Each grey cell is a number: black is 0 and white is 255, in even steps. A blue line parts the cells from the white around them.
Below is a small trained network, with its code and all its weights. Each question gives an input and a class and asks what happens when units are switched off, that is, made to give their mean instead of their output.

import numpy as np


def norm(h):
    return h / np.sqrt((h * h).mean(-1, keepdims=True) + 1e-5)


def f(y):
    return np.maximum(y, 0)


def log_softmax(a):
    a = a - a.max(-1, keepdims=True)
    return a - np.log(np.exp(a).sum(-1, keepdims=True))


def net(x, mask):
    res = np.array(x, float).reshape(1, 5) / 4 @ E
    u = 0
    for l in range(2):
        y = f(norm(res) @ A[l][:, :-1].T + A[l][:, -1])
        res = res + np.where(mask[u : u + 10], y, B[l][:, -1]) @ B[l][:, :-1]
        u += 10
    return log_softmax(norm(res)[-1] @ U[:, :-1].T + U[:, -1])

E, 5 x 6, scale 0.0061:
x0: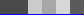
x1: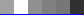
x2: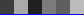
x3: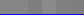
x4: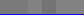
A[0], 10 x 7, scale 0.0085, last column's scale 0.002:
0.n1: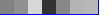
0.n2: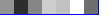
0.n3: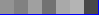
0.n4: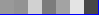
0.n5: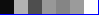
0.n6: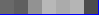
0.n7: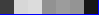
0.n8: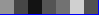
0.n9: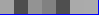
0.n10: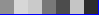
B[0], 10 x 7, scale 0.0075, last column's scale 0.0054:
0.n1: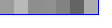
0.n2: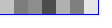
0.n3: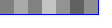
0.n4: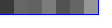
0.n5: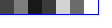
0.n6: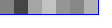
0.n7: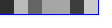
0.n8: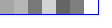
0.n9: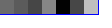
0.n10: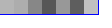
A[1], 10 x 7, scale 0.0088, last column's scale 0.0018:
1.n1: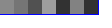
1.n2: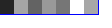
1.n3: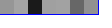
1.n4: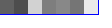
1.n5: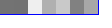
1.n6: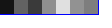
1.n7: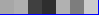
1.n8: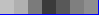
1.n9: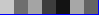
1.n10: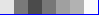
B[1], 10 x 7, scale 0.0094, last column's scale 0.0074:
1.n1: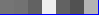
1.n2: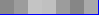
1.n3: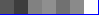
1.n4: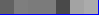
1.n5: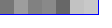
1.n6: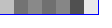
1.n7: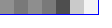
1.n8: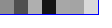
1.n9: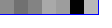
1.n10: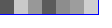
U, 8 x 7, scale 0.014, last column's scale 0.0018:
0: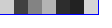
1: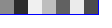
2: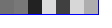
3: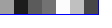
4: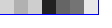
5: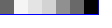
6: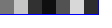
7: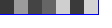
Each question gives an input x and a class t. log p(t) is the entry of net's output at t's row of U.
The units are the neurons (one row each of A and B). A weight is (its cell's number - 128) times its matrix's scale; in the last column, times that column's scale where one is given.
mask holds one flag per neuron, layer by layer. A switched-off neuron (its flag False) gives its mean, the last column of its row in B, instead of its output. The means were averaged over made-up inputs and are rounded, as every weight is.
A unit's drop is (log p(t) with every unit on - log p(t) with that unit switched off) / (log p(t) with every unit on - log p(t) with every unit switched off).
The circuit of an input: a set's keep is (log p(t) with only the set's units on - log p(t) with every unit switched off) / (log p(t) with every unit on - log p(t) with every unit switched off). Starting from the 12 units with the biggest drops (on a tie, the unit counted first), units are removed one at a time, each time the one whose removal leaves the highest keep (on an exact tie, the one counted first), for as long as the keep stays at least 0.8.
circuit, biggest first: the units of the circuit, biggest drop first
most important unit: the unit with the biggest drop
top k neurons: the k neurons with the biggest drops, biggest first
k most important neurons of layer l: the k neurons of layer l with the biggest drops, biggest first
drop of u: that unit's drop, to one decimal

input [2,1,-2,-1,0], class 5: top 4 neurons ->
[0.n5; 1.n7; 0.n7; 1.n8]
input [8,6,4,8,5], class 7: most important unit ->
0.n5
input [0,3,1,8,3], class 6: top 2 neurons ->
[1.n7; 1.n9]
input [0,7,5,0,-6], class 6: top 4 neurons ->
[1.n7; 1.n9; 0.n10; 1.n1]
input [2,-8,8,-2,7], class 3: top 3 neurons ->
[0.n5; 0.n2; 1.n6]
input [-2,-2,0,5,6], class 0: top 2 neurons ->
[0.n9; 0.n5]
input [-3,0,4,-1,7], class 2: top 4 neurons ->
[0.n8; 0.n2; 1.n3; 1.n2]
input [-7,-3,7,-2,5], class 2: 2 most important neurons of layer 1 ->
[1.n1; 1.n2]
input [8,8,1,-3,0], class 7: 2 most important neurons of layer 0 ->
[0.n7; 0.n8]
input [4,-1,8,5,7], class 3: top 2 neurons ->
[0.n5; 1.n6]
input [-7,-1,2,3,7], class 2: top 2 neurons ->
[1.n1; 0.n8]
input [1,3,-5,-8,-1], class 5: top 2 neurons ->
[0.n2; 1.n8]
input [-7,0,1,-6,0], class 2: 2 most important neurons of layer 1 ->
[1.n1; 1.n6]
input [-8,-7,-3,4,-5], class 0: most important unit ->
1.n9
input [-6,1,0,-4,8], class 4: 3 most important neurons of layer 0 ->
[0.n10; 0.n5; 0.n7]
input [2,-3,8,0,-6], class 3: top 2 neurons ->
[0.n5; 1.n6]
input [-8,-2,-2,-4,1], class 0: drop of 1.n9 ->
0.1
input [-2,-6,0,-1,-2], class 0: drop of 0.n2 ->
0.2
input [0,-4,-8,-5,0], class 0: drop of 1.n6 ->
-0.1
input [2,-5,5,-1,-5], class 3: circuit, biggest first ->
[0.n2]
